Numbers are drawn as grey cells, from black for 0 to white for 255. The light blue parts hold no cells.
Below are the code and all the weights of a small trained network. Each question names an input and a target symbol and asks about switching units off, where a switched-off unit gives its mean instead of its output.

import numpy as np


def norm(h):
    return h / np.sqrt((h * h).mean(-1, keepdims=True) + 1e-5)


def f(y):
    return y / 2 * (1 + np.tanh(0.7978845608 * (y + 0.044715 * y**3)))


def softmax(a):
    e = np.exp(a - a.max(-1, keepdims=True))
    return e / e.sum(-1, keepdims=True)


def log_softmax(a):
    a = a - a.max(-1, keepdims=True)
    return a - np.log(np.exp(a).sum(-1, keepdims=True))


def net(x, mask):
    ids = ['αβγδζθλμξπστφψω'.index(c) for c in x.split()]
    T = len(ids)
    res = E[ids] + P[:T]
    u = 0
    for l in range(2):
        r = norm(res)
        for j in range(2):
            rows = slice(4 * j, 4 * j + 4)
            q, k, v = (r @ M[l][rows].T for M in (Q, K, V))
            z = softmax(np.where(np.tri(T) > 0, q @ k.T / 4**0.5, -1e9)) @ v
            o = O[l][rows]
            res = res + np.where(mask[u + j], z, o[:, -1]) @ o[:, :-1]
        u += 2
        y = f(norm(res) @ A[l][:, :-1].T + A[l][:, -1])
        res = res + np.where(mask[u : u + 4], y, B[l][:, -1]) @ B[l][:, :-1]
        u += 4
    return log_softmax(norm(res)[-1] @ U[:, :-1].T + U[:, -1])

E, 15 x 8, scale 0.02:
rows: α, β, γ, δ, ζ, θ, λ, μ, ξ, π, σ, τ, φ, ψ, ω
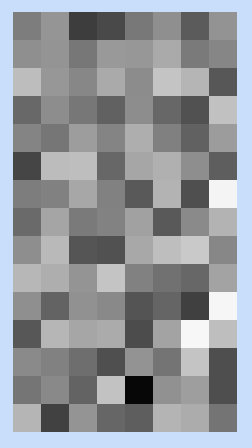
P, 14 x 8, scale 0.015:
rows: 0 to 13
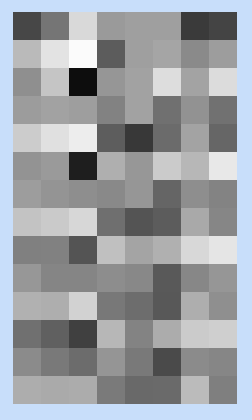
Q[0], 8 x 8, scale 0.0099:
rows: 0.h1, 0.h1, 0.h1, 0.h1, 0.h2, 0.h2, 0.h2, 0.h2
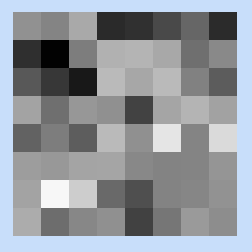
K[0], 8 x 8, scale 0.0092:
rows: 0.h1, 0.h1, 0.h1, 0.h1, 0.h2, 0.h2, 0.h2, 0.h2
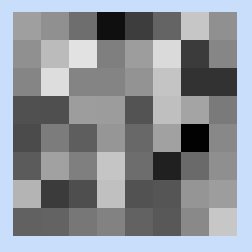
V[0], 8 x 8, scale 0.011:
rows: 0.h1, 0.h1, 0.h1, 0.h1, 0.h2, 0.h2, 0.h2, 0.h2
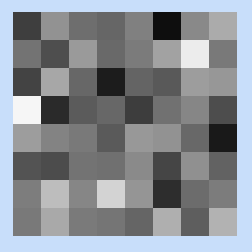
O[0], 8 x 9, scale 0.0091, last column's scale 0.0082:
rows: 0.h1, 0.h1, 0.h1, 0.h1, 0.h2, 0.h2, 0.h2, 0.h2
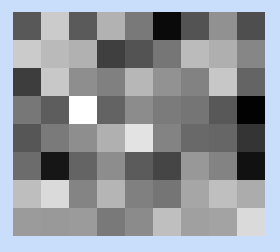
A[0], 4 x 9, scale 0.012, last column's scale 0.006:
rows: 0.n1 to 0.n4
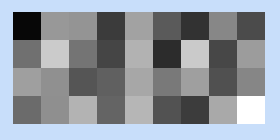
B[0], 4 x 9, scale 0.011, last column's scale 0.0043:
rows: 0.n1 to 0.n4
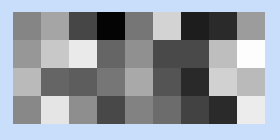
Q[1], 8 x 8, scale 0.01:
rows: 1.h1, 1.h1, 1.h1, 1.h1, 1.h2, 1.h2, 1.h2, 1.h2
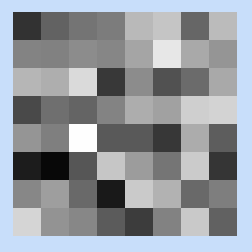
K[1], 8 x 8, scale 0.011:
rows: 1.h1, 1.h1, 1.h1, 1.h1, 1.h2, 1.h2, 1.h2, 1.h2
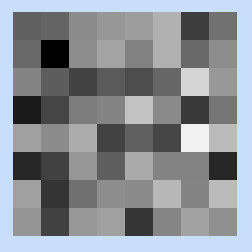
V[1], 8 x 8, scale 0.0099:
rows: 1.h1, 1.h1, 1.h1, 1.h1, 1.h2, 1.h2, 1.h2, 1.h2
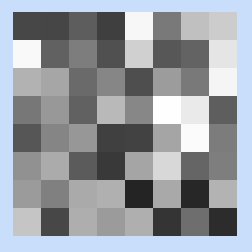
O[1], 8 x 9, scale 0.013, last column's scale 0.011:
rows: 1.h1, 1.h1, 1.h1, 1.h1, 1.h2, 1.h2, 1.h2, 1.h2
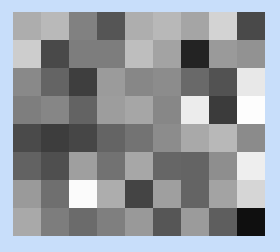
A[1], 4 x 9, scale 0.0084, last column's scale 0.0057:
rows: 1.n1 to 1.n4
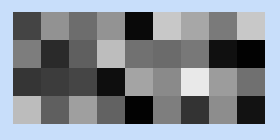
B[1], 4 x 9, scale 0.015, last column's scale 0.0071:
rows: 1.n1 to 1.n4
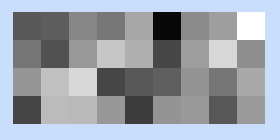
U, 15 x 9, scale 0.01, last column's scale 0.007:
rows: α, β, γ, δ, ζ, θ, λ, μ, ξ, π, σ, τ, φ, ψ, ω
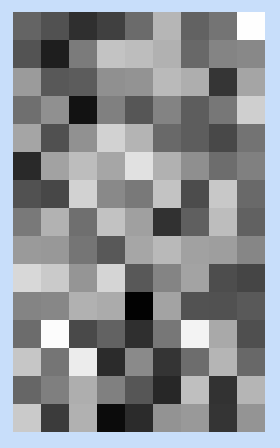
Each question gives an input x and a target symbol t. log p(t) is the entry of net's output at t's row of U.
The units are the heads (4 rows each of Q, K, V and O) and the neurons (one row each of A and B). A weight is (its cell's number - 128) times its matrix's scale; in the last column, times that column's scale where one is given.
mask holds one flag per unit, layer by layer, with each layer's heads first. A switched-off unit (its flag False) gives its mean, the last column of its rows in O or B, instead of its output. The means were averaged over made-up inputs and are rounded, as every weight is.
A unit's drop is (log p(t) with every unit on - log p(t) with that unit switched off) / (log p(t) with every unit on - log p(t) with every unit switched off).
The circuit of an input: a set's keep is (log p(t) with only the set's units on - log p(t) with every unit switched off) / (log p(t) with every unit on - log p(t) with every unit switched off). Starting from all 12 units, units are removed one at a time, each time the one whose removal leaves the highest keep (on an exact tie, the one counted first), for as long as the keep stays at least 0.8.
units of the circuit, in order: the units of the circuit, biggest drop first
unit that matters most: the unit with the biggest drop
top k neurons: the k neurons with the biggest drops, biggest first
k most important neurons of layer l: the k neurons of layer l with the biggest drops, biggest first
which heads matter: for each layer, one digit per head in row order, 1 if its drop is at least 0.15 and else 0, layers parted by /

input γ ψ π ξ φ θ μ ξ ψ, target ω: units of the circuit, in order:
[0.h1]
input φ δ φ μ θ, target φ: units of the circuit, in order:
[0.n2 1.h1]
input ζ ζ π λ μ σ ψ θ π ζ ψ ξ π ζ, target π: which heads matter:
01 / 00
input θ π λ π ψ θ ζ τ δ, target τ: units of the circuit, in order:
[0.h2 1.h1 0.h1]
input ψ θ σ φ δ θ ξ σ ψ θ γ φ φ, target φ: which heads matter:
10 / 00
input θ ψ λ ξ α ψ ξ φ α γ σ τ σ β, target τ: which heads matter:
11 / 01
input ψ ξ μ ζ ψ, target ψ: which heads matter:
00 / 00
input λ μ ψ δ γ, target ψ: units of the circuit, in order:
[1.h1 1.n1]
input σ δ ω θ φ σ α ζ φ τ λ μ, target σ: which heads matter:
10 / 11
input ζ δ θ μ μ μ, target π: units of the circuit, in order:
[0.h1 1.h2]
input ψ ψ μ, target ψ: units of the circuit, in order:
[1.h1 0.h1]
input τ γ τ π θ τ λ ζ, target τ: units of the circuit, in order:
[0.h2 0.h1]
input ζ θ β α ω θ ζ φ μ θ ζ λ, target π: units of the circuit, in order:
[0.h1 1.h2 0.h2]
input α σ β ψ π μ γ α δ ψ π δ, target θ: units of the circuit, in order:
[1.h1 0.h2 0.h1 1.h2]
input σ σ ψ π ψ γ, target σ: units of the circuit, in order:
[0.h1 1.h1 1.n4]
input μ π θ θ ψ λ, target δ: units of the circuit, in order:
[0.h1]
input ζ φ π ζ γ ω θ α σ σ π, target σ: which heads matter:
01 / 10
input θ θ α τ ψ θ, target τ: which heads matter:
10 / 10
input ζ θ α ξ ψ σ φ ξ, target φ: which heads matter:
10 / 00
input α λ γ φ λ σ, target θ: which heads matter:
11 / 11
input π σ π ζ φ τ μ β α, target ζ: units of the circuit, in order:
[0.h1 1.h2]
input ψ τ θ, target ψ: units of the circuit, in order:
[1.h1]
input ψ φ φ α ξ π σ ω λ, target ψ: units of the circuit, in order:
[1.h1 0.h2 0.n2]
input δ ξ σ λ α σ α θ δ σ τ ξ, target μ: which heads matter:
10 / 10
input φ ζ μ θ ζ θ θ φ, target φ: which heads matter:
00 / 00
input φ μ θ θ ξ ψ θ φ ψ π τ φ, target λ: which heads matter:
01 / 10
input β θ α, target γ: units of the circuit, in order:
[0.h1 1.h1]
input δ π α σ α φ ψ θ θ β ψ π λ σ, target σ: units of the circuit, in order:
[1.n4]
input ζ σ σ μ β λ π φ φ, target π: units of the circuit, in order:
[0.h1 1.h2]
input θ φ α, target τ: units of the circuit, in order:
[1.h1 0.h1 0.h2]
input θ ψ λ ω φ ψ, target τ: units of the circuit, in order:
[0.h1 1.h1 0.h2]
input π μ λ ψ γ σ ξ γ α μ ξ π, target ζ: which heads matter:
10 / 11
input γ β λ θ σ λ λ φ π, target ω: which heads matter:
11 / 00
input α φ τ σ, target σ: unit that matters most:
0.h2
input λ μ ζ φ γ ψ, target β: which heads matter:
10 / 00
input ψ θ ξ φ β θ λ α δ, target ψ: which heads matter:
00 / 10
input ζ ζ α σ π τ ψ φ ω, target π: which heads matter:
11 / 11
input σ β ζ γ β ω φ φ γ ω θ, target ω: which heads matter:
10 / 00
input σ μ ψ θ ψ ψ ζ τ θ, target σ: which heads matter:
10 / 11
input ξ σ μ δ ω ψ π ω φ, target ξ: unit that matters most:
1.h1
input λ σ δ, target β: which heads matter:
10 / 11
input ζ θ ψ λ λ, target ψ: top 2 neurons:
[1.n1 0.n2]
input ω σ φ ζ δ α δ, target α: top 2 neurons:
[0.n1 0.n4]
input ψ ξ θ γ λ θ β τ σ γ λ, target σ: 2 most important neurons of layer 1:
[1.n4 1.n2]
